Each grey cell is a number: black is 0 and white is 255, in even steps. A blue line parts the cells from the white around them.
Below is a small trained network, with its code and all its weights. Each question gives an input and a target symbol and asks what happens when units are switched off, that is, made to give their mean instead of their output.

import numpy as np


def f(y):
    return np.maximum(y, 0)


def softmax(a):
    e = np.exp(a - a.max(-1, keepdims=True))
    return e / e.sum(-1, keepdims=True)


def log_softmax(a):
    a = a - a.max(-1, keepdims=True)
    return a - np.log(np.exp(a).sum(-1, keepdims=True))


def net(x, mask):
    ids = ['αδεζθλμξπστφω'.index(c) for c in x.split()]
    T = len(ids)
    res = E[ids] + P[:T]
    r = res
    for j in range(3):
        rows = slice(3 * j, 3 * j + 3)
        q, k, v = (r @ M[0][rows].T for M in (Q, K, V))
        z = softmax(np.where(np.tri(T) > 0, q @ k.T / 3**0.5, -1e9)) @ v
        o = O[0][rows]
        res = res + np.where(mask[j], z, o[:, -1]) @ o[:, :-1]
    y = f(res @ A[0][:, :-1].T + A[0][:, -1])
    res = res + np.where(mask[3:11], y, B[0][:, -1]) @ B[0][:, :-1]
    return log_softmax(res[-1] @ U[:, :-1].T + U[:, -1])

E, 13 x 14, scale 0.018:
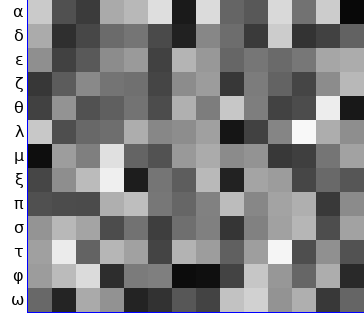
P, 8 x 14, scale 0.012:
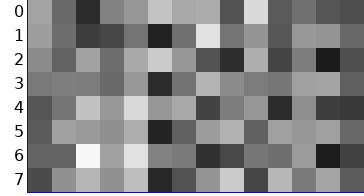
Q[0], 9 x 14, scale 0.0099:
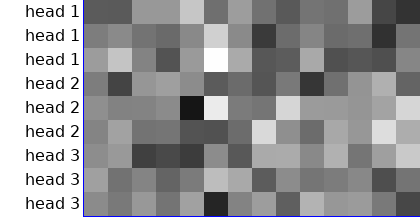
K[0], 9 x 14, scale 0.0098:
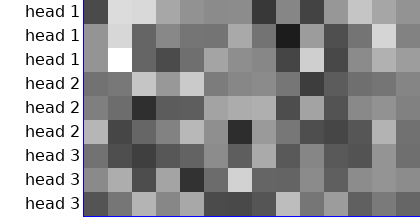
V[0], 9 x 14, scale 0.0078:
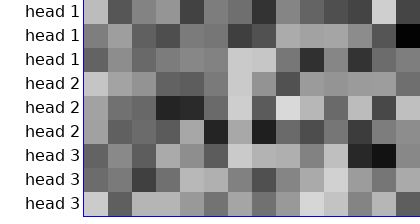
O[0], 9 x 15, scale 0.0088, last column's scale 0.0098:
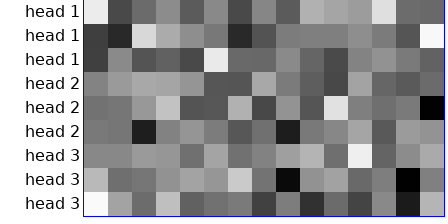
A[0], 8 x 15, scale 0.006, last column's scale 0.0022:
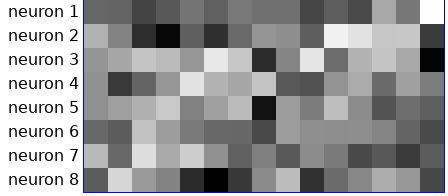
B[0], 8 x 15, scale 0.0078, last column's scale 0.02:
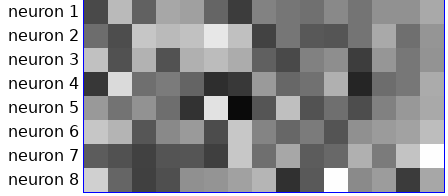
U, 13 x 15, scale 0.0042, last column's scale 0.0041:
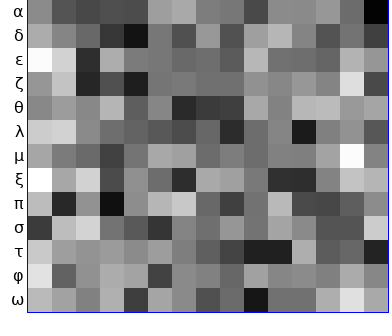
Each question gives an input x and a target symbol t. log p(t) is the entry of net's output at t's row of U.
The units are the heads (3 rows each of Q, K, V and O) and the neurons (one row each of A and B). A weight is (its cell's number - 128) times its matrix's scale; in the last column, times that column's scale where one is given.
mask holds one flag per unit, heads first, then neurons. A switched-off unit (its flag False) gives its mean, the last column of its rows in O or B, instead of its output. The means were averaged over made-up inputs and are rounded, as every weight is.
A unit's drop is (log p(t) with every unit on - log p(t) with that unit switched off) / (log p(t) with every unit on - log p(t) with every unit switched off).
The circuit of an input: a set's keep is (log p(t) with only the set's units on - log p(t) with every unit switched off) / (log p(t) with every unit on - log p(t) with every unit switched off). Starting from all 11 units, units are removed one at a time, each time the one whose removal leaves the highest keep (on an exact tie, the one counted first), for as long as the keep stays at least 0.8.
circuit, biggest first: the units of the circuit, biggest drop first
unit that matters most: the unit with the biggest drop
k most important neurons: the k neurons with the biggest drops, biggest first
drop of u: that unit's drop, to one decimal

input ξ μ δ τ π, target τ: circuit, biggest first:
[head 3; head 1]
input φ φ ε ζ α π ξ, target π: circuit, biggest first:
[head 3; neuron 3; head 2]
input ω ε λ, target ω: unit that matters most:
head 2
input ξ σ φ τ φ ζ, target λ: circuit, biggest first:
[head 3; neuron 1]
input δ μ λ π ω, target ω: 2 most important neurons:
[neuron 5; neuron 6]
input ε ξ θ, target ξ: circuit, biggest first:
[head 2; head 3]
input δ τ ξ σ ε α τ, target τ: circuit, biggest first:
[head 3; head 2]
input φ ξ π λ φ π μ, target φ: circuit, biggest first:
[head 1; neuron 6]
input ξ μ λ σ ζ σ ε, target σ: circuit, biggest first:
[head 1; head 3; neuron 4; head 2]
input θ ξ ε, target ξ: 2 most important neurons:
[neuron 7; neuron 8]
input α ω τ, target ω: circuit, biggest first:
[head 2; neuron 5]
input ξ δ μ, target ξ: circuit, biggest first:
[neuron 7; head 2; head 3]
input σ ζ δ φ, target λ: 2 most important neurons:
[neuron 1; neuron 8]
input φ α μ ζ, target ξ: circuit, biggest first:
[head 2]
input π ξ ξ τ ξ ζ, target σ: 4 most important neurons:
[neuron 6; neuron 5; neuron 7; neuron 3]
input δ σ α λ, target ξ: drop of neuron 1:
0.0
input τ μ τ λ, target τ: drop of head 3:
0.3
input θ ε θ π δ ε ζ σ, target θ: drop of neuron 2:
0.1
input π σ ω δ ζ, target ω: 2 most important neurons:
[neuron 5; neuron 4]
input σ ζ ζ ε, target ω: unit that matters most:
neuron 2
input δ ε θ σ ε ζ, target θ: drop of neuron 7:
0.3
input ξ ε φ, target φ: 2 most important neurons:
[neuron 7; neuron 6]
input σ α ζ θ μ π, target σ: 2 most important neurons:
[neuron 4; neuron 8]
